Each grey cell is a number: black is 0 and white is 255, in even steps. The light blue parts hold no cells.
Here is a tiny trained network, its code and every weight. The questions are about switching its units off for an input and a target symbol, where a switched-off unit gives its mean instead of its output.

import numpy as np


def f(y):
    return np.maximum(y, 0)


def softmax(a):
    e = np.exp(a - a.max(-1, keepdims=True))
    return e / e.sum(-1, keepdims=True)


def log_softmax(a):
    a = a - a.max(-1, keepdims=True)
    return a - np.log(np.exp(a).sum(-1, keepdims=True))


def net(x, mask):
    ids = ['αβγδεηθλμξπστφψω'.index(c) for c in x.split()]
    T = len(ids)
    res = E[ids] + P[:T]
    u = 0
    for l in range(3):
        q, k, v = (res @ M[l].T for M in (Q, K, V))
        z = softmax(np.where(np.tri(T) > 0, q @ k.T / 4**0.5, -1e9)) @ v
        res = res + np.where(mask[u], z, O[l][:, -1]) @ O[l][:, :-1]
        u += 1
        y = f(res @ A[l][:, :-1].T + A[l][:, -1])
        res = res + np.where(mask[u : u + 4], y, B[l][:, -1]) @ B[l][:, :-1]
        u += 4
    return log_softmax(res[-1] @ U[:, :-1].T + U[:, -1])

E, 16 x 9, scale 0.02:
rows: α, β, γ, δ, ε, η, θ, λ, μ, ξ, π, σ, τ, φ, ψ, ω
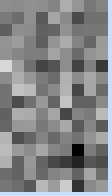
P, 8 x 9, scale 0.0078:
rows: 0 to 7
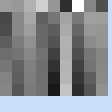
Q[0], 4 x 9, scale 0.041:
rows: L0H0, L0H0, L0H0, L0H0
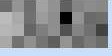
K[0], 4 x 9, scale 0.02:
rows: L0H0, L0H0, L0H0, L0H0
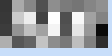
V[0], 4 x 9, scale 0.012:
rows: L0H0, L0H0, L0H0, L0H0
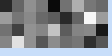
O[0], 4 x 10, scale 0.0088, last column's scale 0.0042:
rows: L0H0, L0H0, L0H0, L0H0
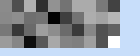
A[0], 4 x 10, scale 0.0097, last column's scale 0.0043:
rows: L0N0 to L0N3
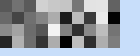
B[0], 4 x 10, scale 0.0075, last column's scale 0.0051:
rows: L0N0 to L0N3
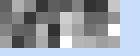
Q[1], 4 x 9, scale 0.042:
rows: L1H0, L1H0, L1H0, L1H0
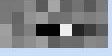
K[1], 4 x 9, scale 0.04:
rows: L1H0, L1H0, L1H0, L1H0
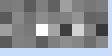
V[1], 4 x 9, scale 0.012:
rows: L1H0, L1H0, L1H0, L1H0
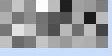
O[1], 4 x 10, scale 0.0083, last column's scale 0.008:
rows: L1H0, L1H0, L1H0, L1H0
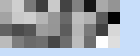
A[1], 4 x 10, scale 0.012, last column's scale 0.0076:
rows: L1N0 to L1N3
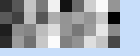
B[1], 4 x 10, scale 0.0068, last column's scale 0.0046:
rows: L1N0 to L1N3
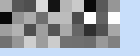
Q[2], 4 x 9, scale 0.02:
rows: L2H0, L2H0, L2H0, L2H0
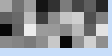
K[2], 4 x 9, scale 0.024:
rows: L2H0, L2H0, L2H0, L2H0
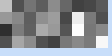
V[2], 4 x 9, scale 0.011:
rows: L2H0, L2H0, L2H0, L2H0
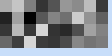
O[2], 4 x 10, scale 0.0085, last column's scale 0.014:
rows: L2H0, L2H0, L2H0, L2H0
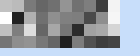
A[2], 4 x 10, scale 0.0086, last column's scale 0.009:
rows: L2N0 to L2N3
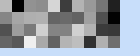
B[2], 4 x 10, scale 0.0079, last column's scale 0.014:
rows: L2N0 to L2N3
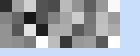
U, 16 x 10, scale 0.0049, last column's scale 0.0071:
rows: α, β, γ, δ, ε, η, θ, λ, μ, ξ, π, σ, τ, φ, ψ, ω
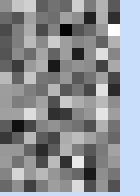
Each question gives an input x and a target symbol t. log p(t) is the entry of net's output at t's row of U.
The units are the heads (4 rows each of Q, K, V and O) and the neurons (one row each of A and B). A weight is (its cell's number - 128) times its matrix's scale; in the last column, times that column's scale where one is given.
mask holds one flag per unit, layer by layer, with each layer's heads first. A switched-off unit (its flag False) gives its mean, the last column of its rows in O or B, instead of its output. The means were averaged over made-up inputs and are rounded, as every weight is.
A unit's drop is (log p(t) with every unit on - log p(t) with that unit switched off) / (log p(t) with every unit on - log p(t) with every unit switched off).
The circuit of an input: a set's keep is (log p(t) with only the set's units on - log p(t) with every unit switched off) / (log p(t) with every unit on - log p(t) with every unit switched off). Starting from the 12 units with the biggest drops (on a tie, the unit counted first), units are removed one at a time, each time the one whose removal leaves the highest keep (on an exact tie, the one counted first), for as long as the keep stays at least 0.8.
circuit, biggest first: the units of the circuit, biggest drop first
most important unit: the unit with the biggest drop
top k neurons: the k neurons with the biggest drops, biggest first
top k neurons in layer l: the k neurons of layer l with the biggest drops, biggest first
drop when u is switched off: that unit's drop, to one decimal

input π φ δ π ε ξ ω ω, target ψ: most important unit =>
L2N3
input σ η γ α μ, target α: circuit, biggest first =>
L1H0, L0H0
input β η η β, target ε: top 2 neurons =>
L0N0, L0N2
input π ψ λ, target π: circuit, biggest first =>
L1H0, L2H0, L0H0
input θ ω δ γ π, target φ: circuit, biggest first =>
L1H0, L2H0
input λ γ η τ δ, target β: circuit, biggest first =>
L1H0, L2H0, L2N0
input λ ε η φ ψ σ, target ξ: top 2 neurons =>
L2N3, L2N0
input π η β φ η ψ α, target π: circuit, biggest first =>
L1H0, L0H0, L2H0
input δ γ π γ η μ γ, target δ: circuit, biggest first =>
L0H0, L1N1
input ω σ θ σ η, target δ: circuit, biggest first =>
L0N0, L0H0, L1H0
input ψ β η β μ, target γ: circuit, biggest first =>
L2H0, L0H0
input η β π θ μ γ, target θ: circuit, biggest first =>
L2H0, L0H0
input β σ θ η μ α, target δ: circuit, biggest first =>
L0H0, L1N1
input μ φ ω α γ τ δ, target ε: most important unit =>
L2H0
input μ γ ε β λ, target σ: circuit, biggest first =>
L2H0, L0H0
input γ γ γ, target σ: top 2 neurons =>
L1N1, L0N3
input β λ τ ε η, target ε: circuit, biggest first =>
L0H0, L2H0, L1H0
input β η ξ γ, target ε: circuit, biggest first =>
L0H0, L1H0, L2H0
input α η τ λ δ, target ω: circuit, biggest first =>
L2H0, L1H0, L0H0
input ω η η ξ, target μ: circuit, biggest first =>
L0N3
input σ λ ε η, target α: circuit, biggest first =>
L1H0, L0H0, L2H0
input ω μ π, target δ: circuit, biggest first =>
L0H0, L0N0, L1H0
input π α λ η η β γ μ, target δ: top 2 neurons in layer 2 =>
L2N3, L2N1
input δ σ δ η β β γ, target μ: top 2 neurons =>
L0N0, L0N2
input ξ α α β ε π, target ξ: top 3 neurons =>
L0N3, L2N3, L0N1
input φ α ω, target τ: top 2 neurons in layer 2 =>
L2N1, L2N3
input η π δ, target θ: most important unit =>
L2H0
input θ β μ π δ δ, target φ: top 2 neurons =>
L2N3, L0N2
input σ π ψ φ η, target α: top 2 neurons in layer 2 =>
L2N1, L2N2
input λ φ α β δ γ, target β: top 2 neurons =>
L2N0, L2N3
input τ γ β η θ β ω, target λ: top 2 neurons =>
L0N0, L2N0
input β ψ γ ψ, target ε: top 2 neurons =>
L1N1, L0N0
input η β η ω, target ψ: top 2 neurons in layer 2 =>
L2N3, L2N2
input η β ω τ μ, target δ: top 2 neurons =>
L1N1, L2N3
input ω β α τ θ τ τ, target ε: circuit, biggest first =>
L2H0
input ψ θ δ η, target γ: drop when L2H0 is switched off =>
0.5
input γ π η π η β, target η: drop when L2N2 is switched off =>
0.1
